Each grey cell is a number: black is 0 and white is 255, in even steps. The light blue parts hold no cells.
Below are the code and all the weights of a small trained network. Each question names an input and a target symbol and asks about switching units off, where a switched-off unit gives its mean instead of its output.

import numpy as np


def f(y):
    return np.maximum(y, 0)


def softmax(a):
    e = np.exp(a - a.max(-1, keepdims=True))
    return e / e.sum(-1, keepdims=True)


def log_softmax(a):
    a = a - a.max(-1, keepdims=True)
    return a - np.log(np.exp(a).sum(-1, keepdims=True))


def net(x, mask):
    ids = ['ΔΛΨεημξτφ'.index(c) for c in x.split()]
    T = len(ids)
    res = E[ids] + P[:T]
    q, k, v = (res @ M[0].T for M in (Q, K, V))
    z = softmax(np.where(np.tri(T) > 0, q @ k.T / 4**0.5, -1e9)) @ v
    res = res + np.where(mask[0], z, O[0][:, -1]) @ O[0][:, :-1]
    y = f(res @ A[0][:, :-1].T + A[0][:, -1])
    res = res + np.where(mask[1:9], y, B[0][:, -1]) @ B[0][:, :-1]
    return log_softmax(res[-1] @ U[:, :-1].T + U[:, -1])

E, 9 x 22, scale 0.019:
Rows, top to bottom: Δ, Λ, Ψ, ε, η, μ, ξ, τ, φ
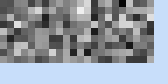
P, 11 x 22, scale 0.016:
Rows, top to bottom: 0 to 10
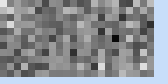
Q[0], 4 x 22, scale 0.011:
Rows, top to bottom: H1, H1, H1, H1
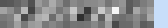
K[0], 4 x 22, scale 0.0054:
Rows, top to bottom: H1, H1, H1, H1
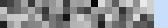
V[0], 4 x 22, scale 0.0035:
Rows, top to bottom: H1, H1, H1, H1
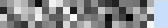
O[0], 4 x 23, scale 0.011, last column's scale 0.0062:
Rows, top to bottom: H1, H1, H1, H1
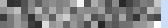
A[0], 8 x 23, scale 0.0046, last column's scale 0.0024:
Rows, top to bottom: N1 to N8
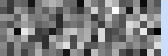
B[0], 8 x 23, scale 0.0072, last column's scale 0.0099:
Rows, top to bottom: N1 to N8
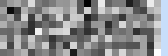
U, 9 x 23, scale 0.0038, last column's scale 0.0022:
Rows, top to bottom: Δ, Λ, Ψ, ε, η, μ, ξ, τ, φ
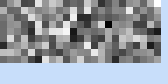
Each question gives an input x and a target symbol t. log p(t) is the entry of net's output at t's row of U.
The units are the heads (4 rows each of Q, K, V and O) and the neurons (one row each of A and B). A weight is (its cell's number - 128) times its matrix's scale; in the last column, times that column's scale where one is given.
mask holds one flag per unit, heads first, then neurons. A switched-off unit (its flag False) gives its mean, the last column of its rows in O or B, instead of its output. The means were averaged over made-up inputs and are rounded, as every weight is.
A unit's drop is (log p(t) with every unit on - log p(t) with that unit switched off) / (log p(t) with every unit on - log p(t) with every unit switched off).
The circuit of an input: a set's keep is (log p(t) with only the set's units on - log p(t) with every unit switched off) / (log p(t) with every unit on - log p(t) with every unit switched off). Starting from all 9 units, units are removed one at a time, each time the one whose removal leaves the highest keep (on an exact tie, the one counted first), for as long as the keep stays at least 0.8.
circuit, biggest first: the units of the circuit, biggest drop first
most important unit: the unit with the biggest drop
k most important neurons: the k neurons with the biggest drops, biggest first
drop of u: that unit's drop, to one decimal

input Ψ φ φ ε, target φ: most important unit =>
H1
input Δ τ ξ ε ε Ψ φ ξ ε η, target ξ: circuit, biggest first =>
(H1, N7)
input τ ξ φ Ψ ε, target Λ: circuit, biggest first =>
(N2, H1)
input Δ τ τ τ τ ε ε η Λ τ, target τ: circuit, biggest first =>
(H1, N6)
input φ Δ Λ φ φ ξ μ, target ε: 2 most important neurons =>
(N1, N8)
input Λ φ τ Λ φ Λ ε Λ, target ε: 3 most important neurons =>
(N5, N8, N4)
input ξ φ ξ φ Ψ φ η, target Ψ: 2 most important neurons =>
(N1, N8)
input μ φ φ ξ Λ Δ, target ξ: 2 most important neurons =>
(N7, N6)
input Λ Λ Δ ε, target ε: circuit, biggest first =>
(N5, H1)
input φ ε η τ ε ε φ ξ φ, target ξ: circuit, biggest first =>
(H1, N7, N4)
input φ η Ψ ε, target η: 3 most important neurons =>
(N5, N1, N7)
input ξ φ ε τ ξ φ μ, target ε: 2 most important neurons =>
(N1, N4)
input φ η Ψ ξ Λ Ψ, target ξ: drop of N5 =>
0.0
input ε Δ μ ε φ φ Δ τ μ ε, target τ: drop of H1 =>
0.7
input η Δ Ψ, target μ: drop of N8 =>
0.4
